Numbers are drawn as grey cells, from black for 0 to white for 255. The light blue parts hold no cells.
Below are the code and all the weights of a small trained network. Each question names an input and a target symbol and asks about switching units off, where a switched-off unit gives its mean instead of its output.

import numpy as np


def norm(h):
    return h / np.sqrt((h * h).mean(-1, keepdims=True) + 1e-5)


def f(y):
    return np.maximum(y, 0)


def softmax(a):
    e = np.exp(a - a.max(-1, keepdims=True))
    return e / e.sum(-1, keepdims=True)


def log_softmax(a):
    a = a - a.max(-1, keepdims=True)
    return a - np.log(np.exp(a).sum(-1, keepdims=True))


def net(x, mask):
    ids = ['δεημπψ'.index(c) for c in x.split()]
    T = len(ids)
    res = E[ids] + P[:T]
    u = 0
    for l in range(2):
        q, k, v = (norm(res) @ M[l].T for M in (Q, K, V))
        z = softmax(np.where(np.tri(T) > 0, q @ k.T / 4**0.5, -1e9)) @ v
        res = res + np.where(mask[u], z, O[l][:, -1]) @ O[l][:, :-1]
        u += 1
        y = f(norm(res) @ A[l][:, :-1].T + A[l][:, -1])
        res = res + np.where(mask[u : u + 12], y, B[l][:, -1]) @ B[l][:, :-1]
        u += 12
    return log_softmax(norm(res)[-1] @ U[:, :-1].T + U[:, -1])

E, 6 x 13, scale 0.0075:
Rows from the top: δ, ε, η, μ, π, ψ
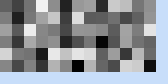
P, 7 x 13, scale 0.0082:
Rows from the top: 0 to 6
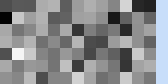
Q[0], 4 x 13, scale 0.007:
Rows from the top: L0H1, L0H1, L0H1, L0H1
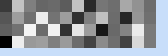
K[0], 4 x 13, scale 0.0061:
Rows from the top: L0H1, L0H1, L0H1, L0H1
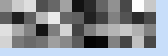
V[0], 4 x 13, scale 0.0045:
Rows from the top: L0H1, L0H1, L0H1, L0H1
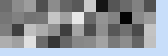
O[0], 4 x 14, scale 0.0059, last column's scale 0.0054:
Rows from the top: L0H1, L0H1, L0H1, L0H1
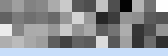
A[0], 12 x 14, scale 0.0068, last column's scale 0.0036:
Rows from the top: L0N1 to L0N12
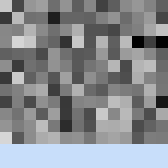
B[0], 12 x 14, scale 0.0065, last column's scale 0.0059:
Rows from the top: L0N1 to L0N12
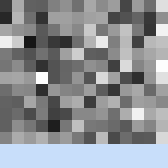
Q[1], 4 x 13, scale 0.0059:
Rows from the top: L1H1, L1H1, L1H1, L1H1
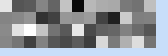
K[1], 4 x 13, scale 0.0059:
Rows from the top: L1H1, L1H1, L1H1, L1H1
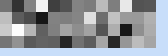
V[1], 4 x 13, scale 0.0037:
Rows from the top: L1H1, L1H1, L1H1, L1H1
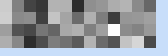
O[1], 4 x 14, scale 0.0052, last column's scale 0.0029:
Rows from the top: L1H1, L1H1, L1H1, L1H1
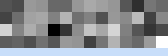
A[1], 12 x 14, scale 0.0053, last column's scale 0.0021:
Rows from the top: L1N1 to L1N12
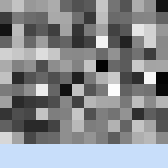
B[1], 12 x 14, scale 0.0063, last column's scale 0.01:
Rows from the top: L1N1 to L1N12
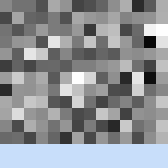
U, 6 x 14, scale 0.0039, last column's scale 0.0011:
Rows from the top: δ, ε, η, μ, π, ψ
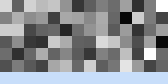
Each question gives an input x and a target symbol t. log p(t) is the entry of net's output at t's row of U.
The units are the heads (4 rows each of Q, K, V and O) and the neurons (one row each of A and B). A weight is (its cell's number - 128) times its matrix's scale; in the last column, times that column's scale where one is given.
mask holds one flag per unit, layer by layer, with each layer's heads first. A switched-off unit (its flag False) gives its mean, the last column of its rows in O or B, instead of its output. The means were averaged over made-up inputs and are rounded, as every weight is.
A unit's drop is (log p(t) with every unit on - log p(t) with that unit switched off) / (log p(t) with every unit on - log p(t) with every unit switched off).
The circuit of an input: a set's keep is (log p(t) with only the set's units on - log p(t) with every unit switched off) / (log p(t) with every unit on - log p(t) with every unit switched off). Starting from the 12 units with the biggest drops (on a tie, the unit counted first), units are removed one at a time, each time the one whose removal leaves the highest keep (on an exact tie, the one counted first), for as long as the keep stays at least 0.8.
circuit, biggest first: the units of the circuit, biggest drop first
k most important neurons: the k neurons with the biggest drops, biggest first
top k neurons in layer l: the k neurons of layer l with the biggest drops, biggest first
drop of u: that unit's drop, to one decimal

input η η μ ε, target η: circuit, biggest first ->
(L0H1 L0N4)
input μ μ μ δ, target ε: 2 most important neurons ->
(L0N11 L0N12)
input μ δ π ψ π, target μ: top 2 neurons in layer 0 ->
(L0N6 L0N12)
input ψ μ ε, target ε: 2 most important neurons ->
(L1N7 L0N6)
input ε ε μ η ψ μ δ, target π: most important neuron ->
(L1N11)
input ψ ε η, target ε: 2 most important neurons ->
(L1N7 L0N6)
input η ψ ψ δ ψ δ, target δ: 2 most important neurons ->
(L0N12 L1N5)
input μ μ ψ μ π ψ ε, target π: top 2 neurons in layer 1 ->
(L1N11 L1N4)
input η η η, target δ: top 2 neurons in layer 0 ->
(L0N12 L0N6)
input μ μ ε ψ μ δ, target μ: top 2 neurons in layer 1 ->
(L1N4 L1N3)
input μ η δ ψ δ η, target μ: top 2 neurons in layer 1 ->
(L1N4 L1N3)
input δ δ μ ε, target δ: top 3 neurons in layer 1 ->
(L1N5 L1N3 L1N7)
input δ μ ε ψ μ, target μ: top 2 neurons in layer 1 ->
(L1N4 L1N3)
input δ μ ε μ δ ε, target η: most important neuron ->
(L0N6)
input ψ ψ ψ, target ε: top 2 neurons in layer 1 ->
(L1N7 L1N9)
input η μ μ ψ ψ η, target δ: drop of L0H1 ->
1.6
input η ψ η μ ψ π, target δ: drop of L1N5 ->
0.2
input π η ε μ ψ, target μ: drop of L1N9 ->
0.0
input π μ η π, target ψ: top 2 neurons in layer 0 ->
(L0N7 L0N4)
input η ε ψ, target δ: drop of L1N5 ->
0.2
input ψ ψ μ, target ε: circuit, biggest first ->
(L1N7)
